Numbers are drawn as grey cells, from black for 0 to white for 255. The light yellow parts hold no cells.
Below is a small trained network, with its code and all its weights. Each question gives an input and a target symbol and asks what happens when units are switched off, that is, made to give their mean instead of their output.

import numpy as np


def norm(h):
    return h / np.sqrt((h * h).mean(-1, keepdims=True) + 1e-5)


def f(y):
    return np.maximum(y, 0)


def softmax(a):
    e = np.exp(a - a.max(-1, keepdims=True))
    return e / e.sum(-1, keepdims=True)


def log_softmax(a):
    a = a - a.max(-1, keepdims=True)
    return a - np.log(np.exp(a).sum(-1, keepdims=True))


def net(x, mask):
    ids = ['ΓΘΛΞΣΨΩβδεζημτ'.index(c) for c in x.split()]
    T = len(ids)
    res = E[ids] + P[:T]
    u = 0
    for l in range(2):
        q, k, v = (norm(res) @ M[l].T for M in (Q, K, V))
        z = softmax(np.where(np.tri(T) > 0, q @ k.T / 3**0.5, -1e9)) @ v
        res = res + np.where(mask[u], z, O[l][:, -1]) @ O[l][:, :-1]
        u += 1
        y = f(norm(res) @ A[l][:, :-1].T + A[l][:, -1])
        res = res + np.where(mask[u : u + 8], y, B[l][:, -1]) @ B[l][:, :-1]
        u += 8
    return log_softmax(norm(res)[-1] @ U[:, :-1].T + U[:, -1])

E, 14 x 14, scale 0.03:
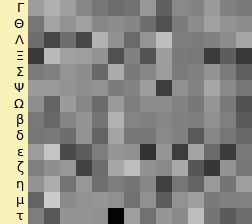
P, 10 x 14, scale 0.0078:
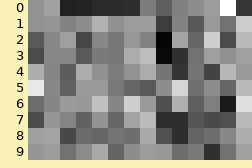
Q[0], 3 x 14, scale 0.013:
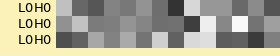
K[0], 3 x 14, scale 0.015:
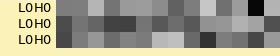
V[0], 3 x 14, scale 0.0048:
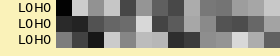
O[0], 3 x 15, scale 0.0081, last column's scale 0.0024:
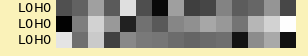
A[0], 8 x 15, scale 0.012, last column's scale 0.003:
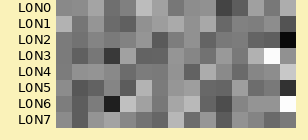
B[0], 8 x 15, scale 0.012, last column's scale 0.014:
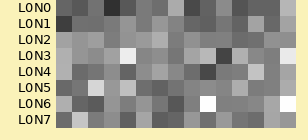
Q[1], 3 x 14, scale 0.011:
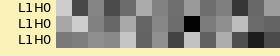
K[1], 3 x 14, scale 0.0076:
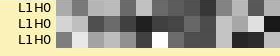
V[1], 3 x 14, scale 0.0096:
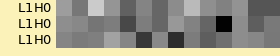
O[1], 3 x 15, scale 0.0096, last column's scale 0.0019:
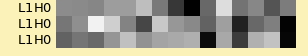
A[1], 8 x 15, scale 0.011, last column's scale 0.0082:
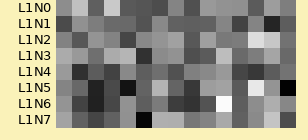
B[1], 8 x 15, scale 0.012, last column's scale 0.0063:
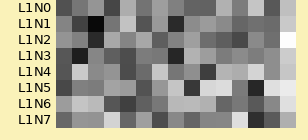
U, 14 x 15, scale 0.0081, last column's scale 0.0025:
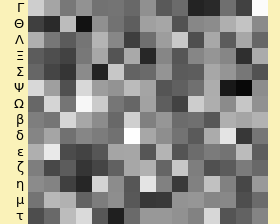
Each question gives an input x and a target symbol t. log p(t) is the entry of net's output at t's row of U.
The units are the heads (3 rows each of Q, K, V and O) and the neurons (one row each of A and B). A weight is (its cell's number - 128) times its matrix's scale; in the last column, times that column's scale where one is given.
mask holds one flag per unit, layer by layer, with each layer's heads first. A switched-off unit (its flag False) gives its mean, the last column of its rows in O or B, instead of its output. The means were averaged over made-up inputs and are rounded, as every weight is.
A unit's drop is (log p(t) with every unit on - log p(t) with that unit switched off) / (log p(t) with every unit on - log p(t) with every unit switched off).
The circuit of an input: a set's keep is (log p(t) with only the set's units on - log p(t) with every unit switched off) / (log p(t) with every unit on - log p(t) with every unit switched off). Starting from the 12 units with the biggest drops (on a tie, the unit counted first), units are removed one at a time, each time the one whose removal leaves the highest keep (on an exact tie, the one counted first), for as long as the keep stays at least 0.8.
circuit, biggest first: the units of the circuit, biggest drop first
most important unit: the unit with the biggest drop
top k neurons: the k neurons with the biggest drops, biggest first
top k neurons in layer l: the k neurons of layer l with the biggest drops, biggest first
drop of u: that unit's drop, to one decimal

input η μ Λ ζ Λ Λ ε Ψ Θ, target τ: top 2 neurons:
[L1N7 L1N3]
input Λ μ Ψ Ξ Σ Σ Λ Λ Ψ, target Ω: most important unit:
L1N5
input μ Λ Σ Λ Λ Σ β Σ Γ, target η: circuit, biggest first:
[L0H0 L1N0 L0N6]
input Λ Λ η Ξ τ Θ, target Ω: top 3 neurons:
[L0N3 L1N5 L0N6]
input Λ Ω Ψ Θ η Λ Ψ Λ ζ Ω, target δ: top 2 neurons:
[L1N4 L0N3]
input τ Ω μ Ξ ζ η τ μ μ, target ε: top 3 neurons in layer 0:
[L0N6 L0N3 L0N0]
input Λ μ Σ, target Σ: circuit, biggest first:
[L0H0 L0N3 L1N2]
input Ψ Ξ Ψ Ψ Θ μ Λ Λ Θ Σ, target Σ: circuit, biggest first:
[L0N3 L1N5]
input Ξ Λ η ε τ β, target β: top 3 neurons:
[L0N3 L0N6 L1N4]
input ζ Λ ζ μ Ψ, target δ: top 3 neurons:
[L1N0 L0N6 L0N0]
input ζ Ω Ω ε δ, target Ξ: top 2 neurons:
[L0N6 L1N1]
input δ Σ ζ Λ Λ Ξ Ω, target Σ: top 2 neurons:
[L0N3 L0N4]
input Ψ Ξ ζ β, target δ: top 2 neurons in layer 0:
[L0N3 L0N0]
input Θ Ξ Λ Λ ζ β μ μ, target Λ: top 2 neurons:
[L1N3 L1N7]
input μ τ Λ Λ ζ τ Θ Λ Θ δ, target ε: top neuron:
[L1N4]
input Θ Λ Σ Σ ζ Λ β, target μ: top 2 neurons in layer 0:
[L0N3 L0N7]
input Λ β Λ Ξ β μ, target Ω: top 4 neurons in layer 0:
[L0N3 L0N4 L0N6 L0N0]
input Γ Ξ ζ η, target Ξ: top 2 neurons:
[L1N3 L0N6]
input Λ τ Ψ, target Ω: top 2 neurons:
[L0N3 L1N5]
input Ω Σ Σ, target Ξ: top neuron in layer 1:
[L1N1]
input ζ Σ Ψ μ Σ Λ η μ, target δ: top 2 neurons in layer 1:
[L1N0 L1N5]
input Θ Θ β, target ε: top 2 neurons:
[L1N4 L0N3]
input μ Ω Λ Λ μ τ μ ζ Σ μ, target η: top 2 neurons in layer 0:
[L0N3 L0N6]
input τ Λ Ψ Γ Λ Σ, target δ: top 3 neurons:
[L1N4 L0N3 L0N0]
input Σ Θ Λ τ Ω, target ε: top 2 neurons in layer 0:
[L0N3 L0N7]
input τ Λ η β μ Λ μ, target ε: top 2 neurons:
[L0N6 L1N6]
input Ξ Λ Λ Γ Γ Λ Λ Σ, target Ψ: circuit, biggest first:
[L0H0]
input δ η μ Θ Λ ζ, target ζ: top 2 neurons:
[L0N0 L1N5]
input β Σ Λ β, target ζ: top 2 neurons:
[L0N0 L1N5]
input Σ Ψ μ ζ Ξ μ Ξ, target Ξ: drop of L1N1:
0.2
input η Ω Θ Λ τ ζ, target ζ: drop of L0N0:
0.3
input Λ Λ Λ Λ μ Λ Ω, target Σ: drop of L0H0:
0.5
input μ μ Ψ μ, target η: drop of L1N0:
0.0
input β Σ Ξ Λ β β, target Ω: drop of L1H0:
0.2
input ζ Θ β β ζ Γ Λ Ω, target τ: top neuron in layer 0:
[L0N5]
